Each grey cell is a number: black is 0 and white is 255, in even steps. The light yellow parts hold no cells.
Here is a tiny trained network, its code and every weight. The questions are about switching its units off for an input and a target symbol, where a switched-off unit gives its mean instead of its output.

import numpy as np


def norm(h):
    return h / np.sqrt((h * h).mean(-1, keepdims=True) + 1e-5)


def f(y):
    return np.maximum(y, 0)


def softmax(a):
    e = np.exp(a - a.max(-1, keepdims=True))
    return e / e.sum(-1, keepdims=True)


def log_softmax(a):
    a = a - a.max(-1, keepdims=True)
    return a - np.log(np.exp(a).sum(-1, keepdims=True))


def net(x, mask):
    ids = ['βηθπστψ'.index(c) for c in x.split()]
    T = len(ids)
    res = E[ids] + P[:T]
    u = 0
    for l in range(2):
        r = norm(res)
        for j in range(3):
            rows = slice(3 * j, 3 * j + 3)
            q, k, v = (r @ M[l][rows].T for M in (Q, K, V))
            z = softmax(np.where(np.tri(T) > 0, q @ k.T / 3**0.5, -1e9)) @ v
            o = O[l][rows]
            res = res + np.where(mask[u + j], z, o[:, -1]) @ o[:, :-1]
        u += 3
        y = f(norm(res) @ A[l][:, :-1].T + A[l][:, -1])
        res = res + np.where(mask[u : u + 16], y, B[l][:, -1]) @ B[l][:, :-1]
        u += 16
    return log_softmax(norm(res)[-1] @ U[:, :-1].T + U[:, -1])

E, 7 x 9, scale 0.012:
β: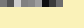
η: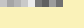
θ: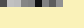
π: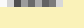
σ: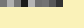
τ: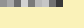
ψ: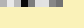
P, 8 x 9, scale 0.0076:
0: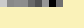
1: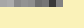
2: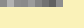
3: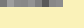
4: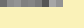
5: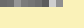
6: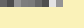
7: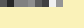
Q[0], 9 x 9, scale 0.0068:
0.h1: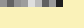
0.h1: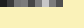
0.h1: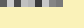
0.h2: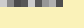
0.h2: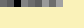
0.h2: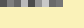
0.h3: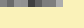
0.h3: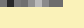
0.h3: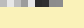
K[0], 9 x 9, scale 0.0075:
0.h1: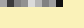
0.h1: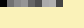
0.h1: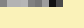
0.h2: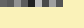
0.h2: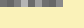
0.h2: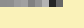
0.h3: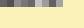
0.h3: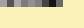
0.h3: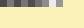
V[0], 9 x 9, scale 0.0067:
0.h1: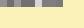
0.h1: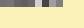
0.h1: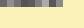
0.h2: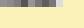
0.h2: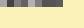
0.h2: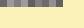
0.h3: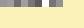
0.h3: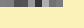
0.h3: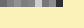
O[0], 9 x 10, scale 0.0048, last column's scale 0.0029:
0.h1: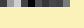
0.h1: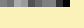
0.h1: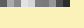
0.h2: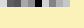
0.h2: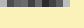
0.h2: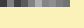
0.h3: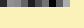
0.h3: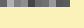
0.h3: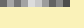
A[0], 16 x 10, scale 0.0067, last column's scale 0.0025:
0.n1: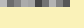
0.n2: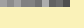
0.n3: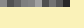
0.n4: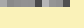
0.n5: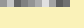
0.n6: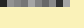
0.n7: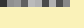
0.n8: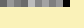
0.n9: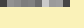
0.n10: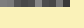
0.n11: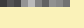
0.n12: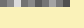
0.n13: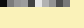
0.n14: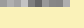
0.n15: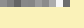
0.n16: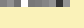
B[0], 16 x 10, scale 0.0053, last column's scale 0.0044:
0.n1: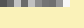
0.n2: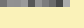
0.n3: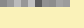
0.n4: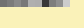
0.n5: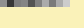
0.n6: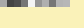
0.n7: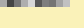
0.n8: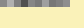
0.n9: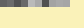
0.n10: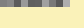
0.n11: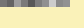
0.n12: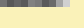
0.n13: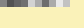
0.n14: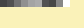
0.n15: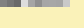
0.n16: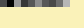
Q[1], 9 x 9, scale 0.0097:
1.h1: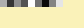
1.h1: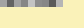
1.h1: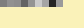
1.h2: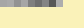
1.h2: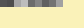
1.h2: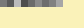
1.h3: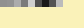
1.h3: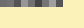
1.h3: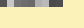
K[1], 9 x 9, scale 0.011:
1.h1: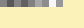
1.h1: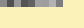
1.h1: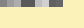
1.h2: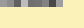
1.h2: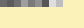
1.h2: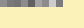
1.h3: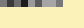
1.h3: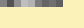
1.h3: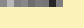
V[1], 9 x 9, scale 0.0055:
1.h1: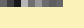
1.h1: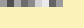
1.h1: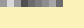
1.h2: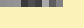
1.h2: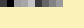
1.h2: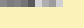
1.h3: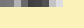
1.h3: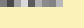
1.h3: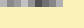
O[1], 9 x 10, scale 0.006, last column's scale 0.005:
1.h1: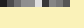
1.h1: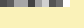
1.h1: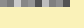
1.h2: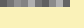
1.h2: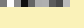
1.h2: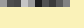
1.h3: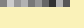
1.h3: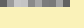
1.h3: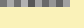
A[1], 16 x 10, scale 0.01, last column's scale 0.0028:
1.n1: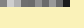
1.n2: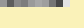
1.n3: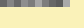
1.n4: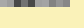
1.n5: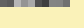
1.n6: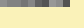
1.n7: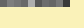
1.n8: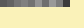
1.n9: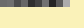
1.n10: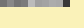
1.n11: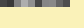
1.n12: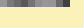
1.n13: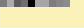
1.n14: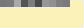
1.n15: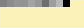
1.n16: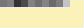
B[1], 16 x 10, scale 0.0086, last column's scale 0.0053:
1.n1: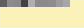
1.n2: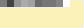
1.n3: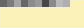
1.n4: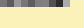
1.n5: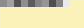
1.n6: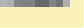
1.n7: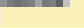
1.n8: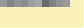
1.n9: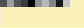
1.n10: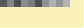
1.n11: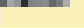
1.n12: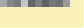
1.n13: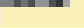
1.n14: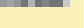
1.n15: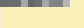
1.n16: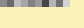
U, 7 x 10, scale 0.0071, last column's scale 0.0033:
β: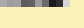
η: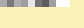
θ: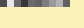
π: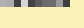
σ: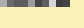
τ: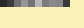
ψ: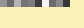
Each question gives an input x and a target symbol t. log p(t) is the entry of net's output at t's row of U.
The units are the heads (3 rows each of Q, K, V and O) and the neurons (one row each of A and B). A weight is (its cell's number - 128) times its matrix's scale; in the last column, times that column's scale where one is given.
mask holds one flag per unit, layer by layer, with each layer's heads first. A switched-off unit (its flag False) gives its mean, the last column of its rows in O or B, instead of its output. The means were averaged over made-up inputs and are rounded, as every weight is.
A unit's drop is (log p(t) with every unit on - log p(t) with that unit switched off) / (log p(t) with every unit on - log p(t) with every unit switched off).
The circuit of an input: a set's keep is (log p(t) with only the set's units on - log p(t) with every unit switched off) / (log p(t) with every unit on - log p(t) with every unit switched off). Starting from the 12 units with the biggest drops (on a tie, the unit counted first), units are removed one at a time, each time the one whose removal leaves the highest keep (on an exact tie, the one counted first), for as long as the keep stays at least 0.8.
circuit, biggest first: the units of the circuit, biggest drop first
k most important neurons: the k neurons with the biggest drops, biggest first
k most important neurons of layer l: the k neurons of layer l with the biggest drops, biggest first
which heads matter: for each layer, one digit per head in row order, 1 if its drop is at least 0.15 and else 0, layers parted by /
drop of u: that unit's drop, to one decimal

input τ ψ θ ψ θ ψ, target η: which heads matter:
000 / 010
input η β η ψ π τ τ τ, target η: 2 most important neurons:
0.n13, 1.n9
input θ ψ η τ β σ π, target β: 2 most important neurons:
1.n4, 0.n13
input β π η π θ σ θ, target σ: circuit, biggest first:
1.h3, 1.h1, 1.n7
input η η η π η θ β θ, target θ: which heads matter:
000 / 011
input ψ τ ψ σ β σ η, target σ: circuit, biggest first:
1.h2, 1.n10
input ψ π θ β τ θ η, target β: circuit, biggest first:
1.h2
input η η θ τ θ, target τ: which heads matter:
100 / 100
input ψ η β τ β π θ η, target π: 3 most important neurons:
1.n5, 0.n15, 1.n15
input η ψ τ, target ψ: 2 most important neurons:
0.n13, 0.n6
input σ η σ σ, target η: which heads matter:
001 / 010
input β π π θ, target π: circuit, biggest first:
1.h2, 1.n5
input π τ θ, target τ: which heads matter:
110 / 100
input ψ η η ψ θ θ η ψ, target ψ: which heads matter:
000 / 100
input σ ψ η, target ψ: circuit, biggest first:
1.h1
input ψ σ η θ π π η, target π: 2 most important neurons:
1.n5, 1.n15
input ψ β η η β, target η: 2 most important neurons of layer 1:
1.n9, 1.n1
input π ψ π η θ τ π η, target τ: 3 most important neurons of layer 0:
0.n13, 0.n1, 0.n5
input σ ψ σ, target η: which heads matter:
101 / 010
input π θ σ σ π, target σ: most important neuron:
1.n4
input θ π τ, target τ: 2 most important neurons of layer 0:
0.n13, 0.n6
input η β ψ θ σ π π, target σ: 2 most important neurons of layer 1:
1.n4, 1.n5
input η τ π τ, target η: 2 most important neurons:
0.n13, 0.n6
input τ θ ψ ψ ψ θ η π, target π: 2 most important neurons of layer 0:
0.n15, 0.n16
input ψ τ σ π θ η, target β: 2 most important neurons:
1.n5, 0.n16
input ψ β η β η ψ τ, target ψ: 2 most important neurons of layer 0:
0.n13, 0.n14
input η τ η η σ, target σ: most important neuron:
1.n16
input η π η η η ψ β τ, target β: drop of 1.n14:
-0.1
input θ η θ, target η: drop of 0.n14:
-0.1
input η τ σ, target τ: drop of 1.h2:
0.2
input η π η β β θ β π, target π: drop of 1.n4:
0.2
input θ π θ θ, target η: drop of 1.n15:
-0.1
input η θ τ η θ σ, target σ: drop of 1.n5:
0.1
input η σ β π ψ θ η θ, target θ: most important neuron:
1.n2
